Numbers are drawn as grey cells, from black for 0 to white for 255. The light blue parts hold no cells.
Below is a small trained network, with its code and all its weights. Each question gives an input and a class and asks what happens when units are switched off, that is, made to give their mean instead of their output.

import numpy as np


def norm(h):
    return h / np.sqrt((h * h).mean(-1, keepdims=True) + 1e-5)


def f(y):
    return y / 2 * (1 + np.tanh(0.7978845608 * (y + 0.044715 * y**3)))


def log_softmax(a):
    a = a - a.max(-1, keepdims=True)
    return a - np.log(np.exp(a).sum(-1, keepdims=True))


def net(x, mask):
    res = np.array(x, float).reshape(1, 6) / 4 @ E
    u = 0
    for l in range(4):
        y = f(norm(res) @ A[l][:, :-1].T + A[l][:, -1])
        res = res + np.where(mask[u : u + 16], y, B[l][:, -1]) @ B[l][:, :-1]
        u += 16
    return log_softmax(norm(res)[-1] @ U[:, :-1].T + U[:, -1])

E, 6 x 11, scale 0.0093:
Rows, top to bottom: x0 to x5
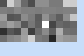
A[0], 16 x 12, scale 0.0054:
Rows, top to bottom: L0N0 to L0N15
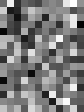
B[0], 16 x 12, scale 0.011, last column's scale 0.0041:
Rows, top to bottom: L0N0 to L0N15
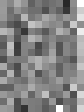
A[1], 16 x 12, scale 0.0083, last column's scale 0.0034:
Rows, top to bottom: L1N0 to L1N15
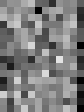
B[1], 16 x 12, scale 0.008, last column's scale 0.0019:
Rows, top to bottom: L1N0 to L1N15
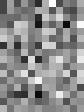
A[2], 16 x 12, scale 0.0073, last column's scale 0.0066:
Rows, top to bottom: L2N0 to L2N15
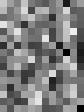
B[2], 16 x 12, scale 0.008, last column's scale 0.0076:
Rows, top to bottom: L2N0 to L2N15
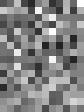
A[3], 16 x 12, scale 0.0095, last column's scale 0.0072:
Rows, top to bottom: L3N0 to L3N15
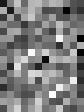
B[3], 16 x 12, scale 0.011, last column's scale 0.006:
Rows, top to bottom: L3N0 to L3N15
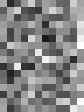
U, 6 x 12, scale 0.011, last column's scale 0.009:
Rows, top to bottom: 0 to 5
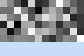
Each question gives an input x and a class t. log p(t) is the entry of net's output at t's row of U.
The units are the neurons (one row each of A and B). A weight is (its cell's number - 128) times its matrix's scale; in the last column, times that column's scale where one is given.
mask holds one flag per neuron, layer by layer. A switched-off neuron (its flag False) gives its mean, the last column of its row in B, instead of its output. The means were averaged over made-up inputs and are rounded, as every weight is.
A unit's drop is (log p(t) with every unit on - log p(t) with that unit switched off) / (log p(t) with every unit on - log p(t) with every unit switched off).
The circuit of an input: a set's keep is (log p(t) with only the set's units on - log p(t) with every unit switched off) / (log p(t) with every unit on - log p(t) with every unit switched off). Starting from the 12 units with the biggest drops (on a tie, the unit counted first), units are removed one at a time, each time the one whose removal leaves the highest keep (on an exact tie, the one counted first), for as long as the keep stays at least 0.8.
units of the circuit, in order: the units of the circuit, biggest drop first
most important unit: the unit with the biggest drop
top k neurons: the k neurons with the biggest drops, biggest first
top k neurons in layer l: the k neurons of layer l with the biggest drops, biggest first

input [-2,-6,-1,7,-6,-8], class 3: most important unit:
L0N6
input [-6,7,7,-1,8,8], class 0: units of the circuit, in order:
(L0N4 L1N8)
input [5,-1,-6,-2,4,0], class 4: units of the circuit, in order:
(L0N8 L3N15 L3N0)
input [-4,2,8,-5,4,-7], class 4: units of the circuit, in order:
(L0N3 L1N9 L2N13)
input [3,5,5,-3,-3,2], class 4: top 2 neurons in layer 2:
(L2N1 L2N3)
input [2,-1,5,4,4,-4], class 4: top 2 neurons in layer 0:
(L0N3 L0N12)
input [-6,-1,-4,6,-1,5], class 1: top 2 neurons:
(L0N1 L0N13)
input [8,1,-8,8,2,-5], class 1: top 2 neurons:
(L1N3 L0N13)
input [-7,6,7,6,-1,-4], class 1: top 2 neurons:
(L0N1 L3N1)
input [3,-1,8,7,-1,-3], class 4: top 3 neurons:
(L0N3 L0N12 L0N13)
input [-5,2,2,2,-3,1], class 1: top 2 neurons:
(L0N1 L3N1)
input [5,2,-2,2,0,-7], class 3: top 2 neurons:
(L0N6 L0N10)
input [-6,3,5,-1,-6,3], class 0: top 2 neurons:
(L0N15 L0N0)
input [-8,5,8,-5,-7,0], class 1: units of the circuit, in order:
(L3N1)
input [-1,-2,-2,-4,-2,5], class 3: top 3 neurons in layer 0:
(L0N7 L0N14 L0N9)
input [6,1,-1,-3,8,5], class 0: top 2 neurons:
(L0N4 L1N8)
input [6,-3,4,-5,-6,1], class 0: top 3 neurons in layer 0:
(L0N15 L0N2 L0N1)
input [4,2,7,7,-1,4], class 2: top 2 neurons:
(L1N10 L0N9)
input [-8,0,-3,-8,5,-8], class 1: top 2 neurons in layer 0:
(L0N1 L0N7)
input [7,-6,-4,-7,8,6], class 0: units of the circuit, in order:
(L1N8)
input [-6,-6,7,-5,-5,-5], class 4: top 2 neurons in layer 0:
(L0N3 L0N0)
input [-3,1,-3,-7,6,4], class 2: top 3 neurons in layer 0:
(L0N15 L0N2 L0N13)
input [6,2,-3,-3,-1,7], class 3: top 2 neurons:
(L0N7 L0N14)
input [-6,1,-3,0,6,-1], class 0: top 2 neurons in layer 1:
(L1N8 L1N3)
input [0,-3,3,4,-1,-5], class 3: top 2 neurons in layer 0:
(L0N6 L0N10)
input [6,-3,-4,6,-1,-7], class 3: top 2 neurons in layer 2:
(L2N6 L2N14)
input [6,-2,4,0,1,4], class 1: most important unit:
L0N0
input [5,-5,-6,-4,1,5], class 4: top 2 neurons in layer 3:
(L3N15 L3N0)
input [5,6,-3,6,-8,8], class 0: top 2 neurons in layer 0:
(L0N15 L0N6)
